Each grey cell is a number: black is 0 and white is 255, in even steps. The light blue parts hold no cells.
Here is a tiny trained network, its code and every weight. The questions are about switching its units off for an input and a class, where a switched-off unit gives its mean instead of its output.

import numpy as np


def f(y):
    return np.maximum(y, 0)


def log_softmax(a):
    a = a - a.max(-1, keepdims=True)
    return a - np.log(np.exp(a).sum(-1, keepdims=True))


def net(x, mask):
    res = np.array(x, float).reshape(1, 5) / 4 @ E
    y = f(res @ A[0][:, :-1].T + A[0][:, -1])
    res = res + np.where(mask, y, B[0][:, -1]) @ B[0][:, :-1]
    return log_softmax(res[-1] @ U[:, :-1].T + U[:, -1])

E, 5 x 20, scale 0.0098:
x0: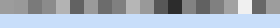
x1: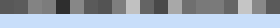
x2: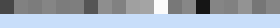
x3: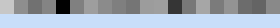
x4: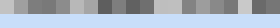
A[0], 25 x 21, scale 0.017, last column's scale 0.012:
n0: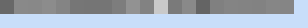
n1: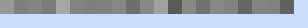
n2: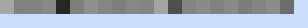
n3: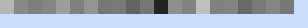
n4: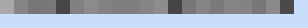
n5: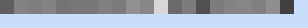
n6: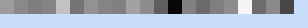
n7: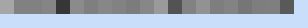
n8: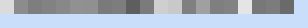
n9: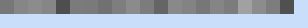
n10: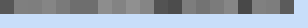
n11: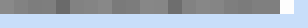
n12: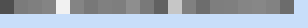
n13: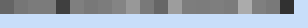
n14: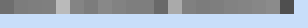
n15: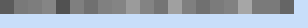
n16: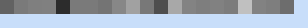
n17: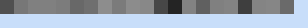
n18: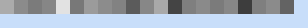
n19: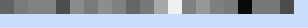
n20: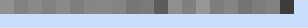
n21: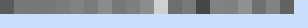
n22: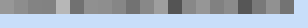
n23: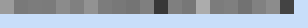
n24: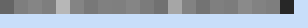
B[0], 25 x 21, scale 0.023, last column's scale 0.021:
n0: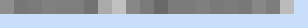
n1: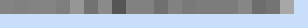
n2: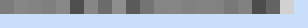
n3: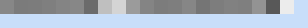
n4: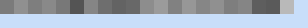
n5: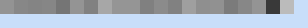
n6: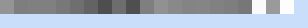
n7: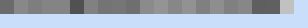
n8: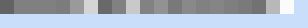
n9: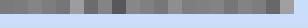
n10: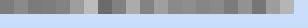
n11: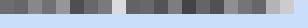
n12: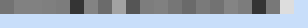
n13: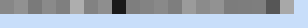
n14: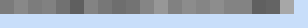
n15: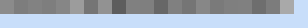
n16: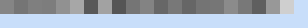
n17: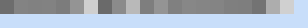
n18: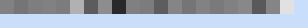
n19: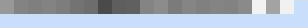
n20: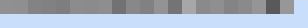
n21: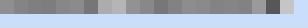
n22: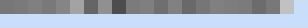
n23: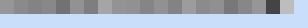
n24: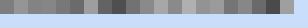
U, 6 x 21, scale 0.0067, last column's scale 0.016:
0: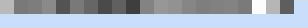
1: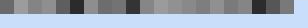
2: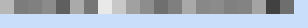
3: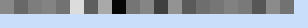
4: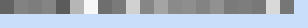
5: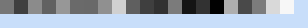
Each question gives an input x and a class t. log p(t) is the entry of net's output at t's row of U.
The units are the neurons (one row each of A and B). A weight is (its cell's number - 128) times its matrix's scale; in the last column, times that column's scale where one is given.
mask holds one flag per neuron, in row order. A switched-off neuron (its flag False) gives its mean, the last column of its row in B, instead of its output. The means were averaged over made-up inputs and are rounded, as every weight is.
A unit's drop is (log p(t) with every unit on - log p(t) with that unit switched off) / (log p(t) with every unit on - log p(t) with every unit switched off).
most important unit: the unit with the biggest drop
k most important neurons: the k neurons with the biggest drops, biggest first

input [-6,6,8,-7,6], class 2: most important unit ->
n21
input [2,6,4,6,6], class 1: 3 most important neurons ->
(n2; n18; n7)
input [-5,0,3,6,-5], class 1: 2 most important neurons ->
(n6; n2)
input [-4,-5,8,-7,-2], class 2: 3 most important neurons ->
(n21; n5; n0)
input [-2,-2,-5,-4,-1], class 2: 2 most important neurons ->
(n3; n2)
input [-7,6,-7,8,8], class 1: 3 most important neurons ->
(n2; n6; n7)
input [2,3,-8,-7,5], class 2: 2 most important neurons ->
(n3; n23)
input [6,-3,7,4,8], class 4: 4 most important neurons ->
(n8; n3; n19; n23)
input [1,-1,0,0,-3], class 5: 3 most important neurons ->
(n8; n13; n24)
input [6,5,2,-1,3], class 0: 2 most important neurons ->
(n6; n18)
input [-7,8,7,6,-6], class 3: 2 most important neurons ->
(n6; n16)
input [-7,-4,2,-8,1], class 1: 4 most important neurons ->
(n12; n6; n14; n24)
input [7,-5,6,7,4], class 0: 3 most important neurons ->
(n6; n12; n14)
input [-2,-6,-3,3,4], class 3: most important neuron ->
(n18)
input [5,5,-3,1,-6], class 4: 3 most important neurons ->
(n17; n19; n10)
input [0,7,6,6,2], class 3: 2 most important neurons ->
(n16; n12)
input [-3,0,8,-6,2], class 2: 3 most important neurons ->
(n21; n5; n0)
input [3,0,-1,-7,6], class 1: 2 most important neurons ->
(n12; n17)
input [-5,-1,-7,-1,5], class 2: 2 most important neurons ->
(n3; n6)
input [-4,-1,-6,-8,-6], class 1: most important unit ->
n12
